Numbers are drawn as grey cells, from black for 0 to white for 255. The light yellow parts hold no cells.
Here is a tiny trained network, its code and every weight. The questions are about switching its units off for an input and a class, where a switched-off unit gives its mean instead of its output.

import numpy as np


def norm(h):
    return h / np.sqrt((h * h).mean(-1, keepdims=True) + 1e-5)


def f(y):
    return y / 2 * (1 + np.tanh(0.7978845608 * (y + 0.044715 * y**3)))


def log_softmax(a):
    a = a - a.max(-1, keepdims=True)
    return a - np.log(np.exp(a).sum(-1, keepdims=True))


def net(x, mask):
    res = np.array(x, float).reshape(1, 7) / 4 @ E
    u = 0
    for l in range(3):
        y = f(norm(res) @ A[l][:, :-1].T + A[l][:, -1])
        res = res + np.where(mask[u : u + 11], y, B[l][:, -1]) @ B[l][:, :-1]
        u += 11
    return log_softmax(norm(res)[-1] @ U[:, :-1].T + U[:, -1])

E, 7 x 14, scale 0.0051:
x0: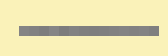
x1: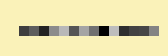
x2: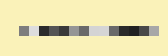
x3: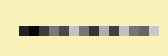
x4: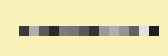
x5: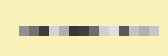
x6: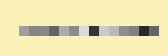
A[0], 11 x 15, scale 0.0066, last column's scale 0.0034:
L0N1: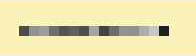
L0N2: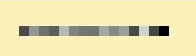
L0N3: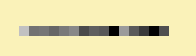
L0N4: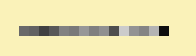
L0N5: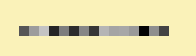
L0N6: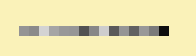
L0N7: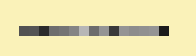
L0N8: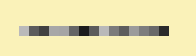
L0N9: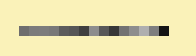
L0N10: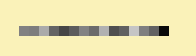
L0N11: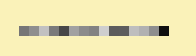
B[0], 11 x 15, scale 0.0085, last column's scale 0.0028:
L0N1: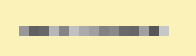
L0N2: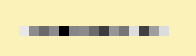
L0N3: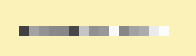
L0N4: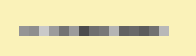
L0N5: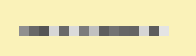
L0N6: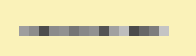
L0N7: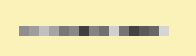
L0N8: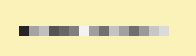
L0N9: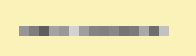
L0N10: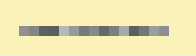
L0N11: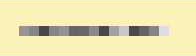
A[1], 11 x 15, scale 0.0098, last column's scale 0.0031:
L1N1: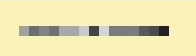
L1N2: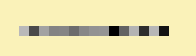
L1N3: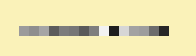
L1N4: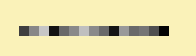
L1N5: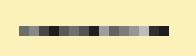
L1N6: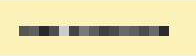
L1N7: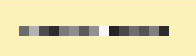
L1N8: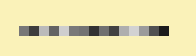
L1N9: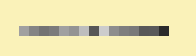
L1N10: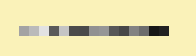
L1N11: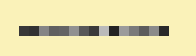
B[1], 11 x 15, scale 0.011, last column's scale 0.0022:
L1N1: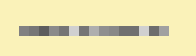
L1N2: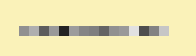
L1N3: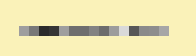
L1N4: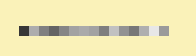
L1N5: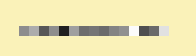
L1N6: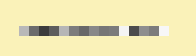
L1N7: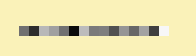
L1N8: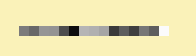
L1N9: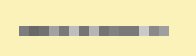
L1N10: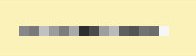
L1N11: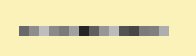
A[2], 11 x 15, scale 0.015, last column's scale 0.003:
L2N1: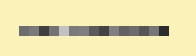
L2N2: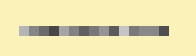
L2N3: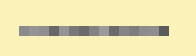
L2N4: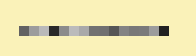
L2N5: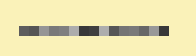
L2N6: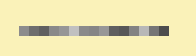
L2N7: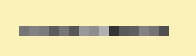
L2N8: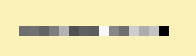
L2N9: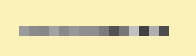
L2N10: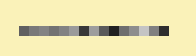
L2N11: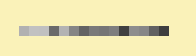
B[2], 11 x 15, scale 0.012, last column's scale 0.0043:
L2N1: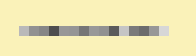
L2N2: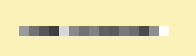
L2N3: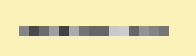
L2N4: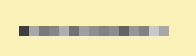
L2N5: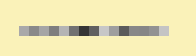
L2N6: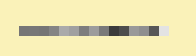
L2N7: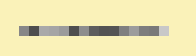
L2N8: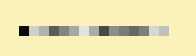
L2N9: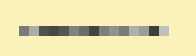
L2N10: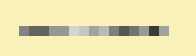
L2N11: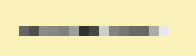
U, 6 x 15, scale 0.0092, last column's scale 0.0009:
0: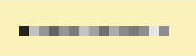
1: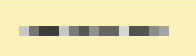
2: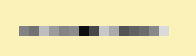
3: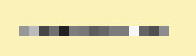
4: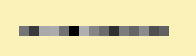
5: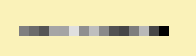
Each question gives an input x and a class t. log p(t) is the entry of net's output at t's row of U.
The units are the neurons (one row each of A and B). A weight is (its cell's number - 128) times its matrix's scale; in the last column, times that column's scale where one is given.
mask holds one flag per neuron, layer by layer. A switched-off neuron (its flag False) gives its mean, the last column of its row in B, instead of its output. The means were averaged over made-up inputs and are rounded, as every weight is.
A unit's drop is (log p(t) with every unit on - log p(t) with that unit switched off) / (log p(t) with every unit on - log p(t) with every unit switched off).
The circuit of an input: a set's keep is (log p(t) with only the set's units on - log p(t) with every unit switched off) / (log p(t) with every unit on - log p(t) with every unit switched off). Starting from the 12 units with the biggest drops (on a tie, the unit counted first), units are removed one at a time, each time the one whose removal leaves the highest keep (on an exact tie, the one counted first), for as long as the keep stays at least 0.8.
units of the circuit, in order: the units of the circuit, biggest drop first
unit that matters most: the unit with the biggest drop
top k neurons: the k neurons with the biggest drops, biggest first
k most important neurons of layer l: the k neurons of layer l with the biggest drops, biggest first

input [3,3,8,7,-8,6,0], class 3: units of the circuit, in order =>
L2N9
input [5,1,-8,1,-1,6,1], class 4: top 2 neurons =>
L1N8, L0N3
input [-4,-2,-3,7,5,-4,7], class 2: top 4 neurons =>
L2N5, L0N1, L0N9, L0N7
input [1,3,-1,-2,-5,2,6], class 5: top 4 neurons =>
L1N1, L0N2, L1N9, L2N6
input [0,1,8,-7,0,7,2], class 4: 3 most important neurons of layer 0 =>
L0N3, L0N7, L0N4
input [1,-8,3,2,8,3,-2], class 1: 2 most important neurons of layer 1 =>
L1N3, L1N2
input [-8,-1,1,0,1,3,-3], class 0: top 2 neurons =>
L0N8, L0N5
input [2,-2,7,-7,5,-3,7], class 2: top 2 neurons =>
L1N10, L2N11
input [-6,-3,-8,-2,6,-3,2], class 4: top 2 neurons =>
L1N8, L2N7
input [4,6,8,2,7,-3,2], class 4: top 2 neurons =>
L1N7, L0N11
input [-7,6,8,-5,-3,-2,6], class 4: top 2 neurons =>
L1N7, L0N11
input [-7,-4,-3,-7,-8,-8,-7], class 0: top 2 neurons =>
L0N2, L1N4
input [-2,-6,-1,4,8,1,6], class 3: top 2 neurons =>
L1N5, L0N2
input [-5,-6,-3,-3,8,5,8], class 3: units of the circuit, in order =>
L1N5
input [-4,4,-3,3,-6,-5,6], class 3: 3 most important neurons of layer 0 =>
L0N8, L0N1, L0N9
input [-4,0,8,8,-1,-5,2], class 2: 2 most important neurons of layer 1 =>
L1N11, L1N8
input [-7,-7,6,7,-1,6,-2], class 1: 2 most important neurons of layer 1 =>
L1N3, L1N10
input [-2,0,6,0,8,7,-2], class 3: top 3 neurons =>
L1N5, L0N3, L0N2
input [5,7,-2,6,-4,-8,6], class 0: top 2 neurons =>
L2N4, L0N11
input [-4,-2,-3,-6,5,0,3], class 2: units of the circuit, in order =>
L2N11
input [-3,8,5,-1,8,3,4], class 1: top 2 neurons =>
L1N6, L2N1
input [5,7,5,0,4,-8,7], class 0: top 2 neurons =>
L1N4, L0N3
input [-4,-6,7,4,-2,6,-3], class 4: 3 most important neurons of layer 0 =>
L0N3, L0N2, L0N5
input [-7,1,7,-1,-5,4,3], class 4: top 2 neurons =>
L1N7, L0N2
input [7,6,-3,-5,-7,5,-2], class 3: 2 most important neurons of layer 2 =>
L2N9, L2N2
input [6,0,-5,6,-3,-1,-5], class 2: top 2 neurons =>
L2N5, L0N5
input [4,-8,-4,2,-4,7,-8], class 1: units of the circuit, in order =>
L1N3
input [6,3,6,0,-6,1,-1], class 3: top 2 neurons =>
L1N2, L2N9
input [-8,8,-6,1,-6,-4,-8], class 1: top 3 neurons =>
L1N6, L0N5, L2N1
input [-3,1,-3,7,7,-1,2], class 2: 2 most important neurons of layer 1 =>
L1N11, L1N2
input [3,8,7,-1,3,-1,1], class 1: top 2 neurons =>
L1N6, L2N2
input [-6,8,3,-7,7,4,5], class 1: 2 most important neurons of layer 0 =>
L0N7, L0N4
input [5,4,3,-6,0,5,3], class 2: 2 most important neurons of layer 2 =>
L2N11, L2N4
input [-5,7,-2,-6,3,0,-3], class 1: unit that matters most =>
L1N6
